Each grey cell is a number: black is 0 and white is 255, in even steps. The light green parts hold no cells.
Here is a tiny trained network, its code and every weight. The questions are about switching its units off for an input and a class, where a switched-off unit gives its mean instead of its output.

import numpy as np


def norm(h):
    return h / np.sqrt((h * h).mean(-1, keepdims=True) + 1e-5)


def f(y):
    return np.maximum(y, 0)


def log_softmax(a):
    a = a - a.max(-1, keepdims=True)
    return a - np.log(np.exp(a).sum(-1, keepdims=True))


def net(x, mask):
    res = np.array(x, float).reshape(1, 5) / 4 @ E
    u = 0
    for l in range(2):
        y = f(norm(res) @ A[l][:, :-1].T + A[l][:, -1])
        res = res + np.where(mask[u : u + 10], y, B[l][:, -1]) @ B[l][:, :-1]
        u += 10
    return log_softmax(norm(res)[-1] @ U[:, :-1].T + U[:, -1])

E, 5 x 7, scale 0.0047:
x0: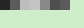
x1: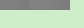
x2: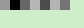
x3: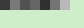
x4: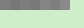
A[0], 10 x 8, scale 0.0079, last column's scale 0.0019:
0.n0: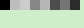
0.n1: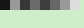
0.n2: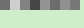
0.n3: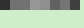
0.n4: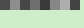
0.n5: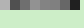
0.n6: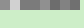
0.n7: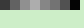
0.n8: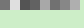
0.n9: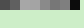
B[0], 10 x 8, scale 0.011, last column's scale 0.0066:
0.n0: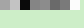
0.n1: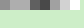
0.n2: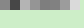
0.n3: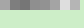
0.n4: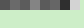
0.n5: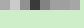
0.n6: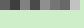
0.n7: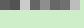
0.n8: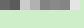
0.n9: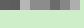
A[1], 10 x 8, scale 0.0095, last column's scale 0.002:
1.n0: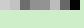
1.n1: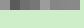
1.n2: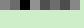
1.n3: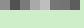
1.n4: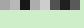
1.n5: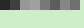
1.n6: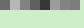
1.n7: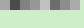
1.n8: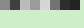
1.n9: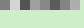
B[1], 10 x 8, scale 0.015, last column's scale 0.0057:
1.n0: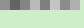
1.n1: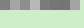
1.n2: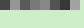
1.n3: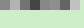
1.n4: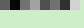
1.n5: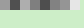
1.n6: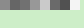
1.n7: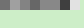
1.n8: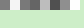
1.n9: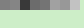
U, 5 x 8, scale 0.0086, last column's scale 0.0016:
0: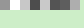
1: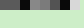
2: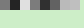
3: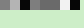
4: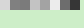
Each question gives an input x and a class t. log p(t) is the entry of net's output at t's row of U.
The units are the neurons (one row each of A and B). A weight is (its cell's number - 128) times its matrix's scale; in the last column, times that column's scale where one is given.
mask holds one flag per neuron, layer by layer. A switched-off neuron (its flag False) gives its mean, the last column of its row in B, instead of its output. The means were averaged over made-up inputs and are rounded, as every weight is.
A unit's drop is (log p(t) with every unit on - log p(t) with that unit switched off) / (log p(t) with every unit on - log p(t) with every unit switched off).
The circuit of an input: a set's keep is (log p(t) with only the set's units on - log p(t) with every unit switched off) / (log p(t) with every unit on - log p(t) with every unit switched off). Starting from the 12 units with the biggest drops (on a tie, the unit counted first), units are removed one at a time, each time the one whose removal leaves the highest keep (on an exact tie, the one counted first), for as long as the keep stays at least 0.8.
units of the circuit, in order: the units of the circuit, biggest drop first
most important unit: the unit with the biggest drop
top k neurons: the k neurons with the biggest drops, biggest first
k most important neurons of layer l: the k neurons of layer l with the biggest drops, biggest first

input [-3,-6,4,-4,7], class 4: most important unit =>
0.n0
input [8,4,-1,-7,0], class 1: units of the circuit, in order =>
0.n0; 1.n4
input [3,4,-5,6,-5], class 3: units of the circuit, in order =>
0.n0; 0.n1
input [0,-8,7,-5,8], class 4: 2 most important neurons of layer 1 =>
1.n0; 1.n8
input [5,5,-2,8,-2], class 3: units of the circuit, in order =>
0.n0; 0.n3
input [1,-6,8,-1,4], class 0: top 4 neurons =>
0.n0; 0.n1; 0.n3; 1.n4
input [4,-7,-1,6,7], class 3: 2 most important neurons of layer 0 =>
0.n1; 0.n0
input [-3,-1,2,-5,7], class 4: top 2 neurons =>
0.n0; 1.n0
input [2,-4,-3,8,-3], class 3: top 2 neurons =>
0.n1; 0.n0
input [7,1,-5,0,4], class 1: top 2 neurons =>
0.n0; 1.n4
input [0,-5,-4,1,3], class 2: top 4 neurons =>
0.n2; 0.n8; 0.n6; 1.n8
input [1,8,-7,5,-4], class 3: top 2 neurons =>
0.n0; 0.n7
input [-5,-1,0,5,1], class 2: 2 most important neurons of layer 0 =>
0.n0; 0.n1
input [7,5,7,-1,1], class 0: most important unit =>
0.n1
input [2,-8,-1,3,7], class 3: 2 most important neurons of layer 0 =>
0.n1; 0.n0
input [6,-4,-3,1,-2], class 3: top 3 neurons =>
0.n0; 0.n3; 0.n4
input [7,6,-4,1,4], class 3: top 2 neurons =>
0.n0; 0.n3
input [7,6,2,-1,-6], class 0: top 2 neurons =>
0.n7; 0.n1
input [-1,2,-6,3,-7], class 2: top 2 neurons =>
0.n8; 0.n2
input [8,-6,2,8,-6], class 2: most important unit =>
0.n7
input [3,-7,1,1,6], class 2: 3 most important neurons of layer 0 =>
0.n7; 0.n9; 0.n5
